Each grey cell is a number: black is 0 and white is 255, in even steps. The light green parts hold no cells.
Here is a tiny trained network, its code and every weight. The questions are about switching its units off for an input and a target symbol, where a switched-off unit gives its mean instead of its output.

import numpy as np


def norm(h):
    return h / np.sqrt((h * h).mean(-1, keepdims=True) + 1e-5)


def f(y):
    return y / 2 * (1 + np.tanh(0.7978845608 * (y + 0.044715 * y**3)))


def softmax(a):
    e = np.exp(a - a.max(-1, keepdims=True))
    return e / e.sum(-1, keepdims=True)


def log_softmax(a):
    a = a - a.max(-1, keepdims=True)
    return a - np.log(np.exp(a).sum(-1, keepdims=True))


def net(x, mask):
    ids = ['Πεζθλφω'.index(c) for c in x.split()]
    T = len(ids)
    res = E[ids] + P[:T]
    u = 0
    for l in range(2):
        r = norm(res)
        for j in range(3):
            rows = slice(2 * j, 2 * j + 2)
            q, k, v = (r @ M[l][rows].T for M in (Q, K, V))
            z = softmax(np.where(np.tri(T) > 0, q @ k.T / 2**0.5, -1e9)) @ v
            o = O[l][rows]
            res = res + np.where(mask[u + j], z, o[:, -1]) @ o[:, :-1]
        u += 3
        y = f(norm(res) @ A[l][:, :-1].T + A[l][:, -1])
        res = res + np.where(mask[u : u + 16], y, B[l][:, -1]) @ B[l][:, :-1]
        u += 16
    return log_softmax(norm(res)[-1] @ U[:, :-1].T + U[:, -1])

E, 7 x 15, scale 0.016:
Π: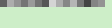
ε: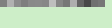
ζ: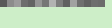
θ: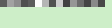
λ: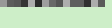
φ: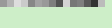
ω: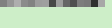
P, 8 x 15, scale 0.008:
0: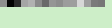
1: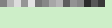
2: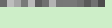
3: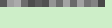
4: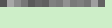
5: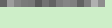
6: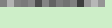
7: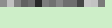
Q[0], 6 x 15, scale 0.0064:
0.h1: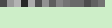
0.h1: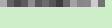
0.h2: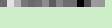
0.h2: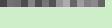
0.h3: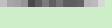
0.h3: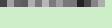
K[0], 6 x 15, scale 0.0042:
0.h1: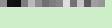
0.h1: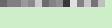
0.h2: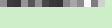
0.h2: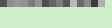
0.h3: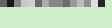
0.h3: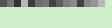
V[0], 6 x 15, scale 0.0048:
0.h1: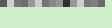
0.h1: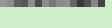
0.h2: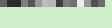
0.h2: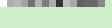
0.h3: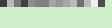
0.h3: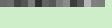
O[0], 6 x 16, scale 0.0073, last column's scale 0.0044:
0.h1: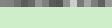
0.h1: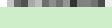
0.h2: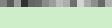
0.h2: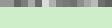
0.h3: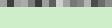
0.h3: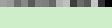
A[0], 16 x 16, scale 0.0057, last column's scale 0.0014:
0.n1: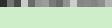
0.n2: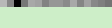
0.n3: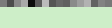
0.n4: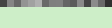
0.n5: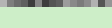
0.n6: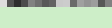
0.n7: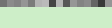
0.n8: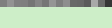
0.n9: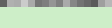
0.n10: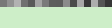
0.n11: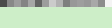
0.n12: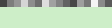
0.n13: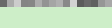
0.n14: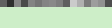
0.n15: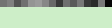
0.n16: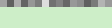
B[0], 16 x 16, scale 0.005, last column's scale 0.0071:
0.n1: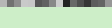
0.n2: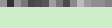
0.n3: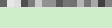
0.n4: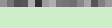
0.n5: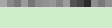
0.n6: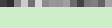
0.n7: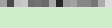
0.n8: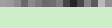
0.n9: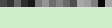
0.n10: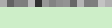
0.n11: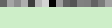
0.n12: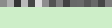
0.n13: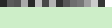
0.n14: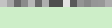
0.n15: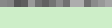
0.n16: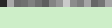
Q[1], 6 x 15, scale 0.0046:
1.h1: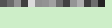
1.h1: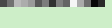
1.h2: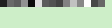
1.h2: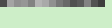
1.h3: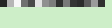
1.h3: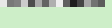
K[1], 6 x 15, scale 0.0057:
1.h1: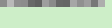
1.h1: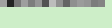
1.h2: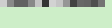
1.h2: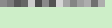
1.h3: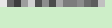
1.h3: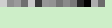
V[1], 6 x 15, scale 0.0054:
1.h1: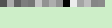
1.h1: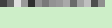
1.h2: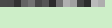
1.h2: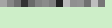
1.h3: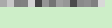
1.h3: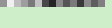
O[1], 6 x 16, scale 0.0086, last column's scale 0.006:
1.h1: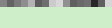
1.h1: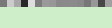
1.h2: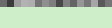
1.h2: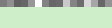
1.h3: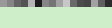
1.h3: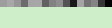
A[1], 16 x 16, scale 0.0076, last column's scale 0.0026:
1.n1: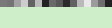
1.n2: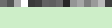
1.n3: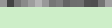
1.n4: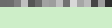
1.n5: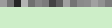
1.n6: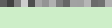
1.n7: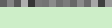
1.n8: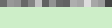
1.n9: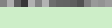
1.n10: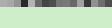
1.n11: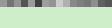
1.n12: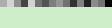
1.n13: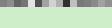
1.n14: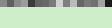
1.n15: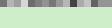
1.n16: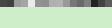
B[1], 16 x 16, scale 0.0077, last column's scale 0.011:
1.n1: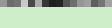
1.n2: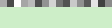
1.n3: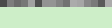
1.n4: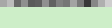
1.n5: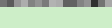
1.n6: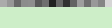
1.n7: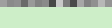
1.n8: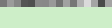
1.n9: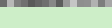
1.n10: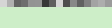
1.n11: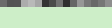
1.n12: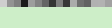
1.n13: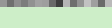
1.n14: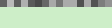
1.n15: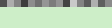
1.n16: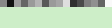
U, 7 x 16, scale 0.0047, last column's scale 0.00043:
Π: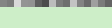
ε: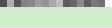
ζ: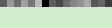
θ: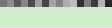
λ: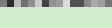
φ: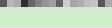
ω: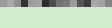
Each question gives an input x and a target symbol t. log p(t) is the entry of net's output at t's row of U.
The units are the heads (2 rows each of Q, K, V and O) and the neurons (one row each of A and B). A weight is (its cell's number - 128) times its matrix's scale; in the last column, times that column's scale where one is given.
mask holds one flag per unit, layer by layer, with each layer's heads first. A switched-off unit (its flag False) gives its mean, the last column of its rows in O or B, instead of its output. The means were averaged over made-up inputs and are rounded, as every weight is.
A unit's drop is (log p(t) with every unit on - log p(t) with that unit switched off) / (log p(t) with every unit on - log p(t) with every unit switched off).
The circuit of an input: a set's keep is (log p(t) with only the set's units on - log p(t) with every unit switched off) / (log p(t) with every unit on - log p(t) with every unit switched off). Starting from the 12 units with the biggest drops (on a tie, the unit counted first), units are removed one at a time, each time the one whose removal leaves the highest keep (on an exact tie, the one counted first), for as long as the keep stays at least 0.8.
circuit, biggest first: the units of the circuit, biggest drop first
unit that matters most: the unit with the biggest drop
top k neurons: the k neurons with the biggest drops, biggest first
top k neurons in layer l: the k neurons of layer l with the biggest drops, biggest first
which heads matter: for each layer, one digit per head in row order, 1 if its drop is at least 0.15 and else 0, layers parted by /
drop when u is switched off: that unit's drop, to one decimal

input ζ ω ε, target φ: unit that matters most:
0.h2
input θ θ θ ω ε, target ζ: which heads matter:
100 / 001
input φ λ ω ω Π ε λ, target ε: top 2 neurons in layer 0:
(0.n12; 0.n7)
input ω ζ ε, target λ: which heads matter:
001 / 100
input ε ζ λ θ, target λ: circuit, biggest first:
(0.h3; 1.n16; 1.h1)
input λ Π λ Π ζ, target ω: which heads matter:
100 / 101
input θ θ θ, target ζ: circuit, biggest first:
(1.h3; 1.n1)
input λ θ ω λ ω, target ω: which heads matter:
100 / 001
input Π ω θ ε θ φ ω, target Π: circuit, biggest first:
(0.h1; 1.n2)
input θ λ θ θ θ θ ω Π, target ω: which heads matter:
110 / 001
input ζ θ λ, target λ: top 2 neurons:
(0.n6; 1.n16)
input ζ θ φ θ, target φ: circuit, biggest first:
(0.h2; 1.h1; 1.n8)
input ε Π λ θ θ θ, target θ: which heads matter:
100 / 010
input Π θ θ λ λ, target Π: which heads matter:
110 / 111
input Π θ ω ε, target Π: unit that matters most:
1.h2
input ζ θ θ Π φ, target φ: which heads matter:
010 / 101
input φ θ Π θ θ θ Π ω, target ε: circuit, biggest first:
(0.h2; 1.h1; 1.n15)
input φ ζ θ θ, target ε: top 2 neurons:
(0.n12; 0.n11)
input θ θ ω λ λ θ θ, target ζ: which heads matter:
110 / 110
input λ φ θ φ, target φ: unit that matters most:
0.n9
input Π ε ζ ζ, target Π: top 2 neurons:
(0.n1; 1.n2)
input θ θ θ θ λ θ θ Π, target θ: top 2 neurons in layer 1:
(1.n14; 1.n16)
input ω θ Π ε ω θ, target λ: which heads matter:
101 / 100
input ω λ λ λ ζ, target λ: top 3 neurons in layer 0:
(0.n13; 0.n10; 0.n7)
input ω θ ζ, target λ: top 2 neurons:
(1.n16; 0.n14)
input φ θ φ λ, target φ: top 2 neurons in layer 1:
(1.n9; 1.n6)
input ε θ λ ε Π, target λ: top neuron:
(0.n13)
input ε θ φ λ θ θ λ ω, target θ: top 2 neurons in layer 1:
(1.n6; 1.n5)
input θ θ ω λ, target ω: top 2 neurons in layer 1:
(1.n12; 1.n10)
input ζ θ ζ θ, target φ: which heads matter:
010 / 101
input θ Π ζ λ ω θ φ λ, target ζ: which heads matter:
110 / 101
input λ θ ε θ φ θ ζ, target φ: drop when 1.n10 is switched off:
0.1
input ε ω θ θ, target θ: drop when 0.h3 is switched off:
0.1
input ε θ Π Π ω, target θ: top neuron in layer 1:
(1.n4)
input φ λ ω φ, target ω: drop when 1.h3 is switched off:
1.0
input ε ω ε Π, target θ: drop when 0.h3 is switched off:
0.2
